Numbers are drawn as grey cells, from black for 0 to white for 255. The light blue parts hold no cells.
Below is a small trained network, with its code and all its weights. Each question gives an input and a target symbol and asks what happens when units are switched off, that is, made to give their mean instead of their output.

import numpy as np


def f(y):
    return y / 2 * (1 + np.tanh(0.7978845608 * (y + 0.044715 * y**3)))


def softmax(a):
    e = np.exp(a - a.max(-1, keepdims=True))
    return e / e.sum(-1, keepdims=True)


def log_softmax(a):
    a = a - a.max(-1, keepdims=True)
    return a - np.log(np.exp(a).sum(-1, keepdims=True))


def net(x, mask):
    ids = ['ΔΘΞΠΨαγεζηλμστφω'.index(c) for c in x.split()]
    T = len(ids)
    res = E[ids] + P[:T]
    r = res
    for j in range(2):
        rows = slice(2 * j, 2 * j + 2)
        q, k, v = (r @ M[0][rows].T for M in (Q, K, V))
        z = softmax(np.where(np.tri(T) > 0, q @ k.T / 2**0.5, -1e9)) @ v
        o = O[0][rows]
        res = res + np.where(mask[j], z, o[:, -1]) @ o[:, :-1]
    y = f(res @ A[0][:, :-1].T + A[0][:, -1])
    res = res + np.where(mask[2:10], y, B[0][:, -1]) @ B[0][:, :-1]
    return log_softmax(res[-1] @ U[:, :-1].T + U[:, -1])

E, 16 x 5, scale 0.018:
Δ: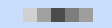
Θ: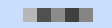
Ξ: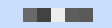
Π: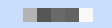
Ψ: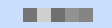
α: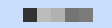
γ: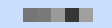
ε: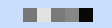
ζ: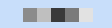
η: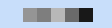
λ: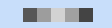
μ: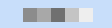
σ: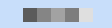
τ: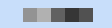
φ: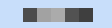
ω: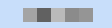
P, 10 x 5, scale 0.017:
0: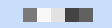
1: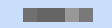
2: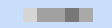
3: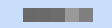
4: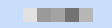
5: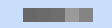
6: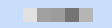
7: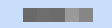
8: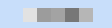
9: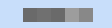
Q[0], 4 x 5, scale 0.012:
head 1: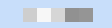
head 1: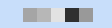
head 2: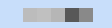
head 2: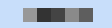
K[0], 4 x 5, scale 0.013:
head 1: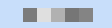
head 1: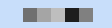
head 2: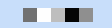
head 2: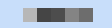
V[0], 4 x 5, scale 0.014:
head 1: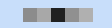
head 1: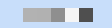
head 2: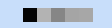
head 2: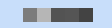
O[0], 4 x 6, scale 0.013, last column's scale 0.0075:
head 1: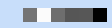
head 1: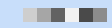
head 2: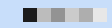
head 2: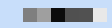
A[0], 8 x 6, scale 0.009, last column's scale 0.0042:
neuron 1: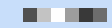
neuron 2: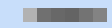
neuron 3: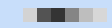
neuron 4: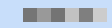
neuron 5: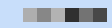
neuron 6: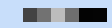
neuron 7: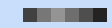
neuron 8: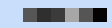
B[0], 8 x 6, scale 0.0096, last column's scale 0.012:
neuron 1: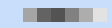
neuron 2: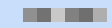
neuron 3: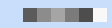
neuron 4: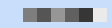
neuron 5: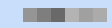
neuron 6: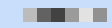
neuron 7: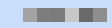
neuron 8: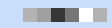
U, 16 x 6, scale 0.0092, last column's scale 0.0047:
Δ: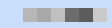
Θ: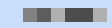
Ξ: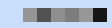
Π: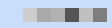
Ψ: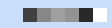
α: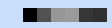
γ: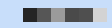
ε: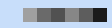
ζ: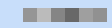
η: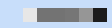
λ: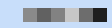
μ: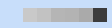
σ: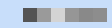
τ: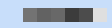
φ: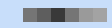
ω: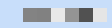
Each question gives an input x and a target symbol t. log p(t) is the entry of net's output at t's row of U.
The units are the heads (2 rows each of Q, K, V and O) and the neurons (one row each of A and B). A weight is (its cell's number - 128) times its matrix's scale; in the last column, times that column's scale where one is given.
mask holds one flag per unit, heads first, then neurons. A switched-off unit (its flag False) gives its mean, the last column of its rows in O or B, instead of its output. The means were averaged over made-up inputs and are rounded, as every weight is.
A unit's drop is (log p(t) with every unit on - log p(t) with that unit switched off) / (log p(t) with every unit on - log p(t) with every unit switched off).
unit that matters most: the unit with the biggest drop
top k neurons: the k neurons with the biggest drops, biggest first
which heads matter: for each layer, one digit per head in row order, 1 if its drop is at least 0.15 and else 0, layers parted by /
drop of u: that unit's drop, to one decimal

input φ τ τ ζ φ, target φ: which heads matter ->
11
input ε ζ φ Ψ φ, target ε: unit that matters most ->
head 2
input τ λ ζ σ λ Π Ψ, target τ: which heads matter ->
01
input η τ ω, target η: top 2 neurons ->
[neuron 8; neuron 4]
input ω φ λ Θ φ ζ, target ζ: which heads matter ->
10
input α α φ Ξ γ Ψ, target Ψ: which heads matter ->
10
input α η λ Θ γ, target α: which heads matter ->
01
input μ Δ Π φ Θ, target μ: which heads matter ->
11
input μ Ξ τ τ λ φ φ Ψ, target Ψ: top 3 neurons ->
[neuron 8; neuron 4; neuron 6]
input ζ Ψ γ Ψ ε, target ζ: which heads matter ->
10
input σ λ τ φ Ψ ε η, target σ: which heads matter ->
11
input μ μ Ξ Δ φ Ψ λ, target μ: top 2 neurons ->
[neuron 1; neuron 3]
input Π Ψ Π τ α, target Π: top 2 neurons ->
[neuron 3; neuron 4]
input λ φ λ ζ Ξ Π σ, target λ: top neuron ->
[neuron 8]
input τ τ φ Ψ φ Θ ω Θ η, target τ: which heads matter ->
01
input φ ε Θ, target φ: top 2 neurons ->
[neuron 8; neuron 4]
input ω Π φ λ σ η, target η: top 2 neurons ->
[neuron 6; neuron 3]
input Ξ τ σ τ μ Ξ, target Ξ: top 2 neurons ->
[neuron 6; neuron 3]
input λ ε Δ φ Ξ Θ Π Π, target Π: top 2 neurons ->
[neuron 4; neuron 5]
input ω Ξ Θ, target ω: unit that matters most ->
neuron 3
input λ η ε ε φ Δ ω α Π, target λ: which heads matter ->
10
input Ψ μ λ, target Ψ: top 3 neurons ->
[neuron 4; neuron 8; neuron 6]
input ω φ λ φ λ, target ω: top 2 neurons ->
[neuron 1; neuron 3]
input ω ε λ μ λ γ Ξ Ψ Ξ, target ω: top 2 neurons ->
[neuron 3; neuron 1]
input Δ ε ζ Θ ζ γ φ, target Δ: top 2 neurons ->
[neuron 2; neuron 1]
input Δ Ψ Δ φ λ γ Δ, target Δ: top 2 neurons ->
[neuron 3; neuron 2]
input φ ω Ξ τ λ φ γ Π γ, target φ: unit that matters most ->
head 2
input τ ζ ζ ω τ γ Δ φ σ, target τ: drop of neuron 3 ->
0.1
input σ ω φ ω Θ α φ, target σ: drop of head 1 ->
0.2
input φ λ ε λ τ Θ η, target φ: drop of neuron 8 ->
0.5
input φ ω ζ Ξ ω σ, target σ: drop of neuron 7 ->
0.0
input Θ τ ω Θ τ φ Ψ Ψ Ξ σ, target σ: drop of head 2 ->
0.8
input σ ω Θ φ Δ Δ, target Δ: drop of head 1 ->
0.3
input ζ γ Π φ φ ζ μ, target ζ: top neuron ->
[neuron 3]
